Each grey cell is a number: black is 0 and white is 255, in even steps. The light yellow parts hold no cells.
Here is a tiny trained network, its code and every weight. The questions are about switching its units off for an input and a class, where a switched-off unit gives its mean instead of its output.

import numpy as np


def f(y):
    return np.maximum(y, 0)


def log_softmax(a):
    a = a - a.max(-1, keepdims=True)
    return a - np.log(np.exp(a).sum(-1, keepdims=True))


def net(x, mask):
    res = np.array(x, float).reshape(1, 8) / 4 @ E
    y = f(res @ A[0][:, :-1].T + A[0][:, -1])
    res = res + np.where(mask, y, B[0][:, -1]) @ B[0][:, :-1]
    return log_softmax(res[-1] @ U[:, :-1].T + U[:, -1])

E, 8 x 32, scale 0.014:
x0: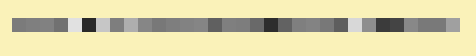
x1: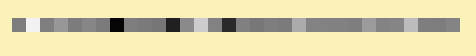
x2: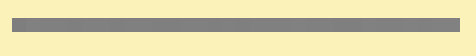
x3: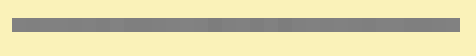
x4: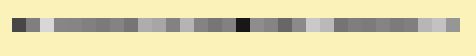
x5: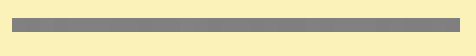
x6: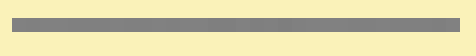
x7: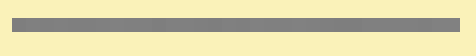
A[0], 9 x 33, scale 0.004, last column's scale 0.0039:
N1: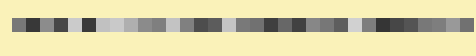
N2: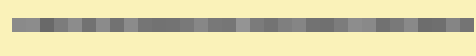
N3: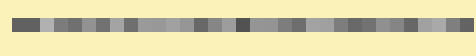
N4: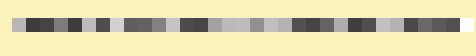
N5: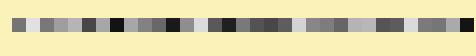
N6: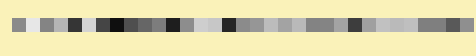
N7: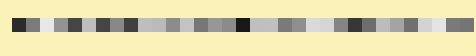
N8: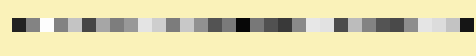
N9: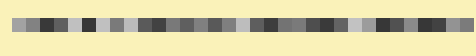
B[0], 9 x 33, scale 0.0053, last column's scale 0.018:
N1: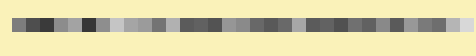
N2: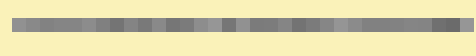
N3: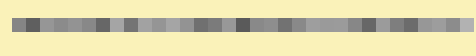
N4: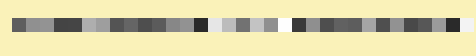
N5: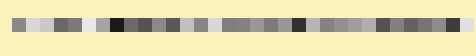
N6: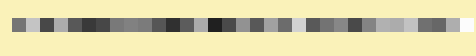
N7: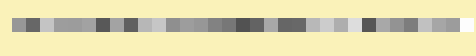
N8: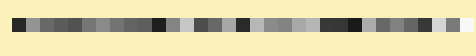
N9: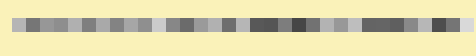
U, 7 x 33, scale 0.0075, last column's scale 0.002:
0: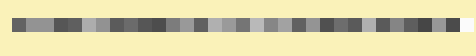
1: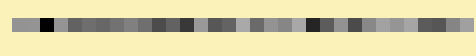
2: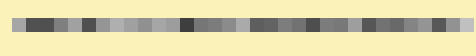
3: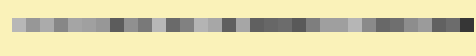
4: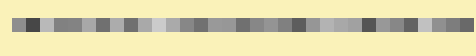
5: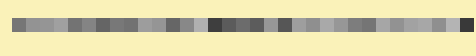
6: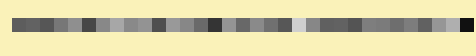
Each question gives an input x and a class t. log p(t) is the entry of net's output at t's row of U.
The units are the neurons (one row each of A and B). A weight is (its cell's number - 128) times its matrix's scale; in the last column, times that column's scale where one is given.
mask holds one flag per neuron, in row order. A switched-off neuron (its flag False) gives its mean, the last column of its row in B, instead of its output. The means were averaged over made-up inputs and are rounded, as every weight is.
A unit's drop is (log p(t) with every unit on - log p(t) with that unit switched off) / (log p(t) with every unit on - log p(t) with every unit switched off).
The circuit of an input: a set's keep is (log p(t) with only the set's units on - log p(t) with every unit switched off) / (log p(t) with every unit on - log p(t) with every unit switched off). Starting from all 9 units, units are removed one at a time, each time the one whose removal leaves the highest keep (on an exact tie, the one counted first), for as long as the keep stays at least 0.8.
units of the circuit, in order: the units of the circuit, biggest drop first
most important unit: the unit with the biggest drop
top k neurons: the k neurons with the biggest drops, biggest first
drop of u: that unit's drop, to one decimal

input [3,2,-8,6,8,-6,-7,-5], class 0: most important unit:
N8
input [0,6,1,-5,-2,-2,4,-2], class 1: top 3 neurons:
(N6; N7; N4)
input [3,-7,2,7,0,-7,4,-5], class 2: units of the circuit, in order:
(N8; N1)
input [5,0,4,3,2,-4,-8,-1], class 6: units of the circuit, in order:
(N4; N8)
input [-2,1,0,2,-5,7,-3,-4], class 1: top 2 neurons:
(N5; N8)
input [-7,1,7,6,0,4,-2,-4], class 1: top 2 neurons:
(N6; N5)
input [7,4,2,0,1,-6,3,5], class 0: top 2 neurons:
(N8; N7)
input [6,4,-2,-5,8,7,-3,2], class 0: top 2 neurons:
(N8; N5)
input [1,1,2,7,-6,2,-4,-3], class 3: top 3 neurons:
(N8; N9; N6)
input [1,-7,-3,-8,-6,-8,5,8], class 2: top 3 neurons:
(N8; N1; N5)
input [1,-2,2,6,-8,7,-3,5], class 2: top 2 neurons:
(N8; N9)
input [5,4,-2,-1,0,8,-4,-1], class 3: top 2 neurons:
(N4; N9)
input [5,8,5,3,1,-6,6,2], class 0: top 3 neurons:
(N5; N8; N7)
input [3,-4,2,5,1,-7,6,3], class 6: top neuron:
(N7)
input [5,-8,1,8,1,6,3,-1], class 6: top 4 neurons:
(N8; N7; N1; N5)
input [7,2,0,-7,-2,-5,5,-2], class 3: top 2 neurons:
(N5; N9)
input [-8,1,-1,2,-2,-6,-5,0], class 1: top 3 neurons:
(N6; N5; N8)
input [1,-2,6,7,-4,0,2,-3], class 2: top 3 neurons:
(N8; N5; N6)
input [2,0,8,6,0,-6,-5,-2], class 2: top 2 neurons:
(N4; N8)
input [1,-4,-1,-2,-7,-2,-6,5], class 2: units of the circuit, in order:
(N9)
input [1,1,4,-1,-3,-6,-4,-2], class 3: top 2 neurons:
(N8; N6)
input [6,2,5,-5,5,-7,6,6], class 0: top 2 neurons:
(N5; N8)
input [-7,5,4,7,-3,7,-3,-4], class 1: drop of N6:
0.2
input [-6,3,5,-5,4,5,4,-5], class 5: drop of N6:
0.1
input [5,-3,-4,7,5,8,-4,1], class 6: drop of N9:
0.0
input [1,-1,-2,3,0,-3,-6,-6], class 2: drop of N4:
0.3
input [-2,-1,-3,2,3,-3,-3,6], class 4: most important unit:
N6
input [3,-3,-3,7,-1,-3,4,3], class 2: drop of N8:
0.2
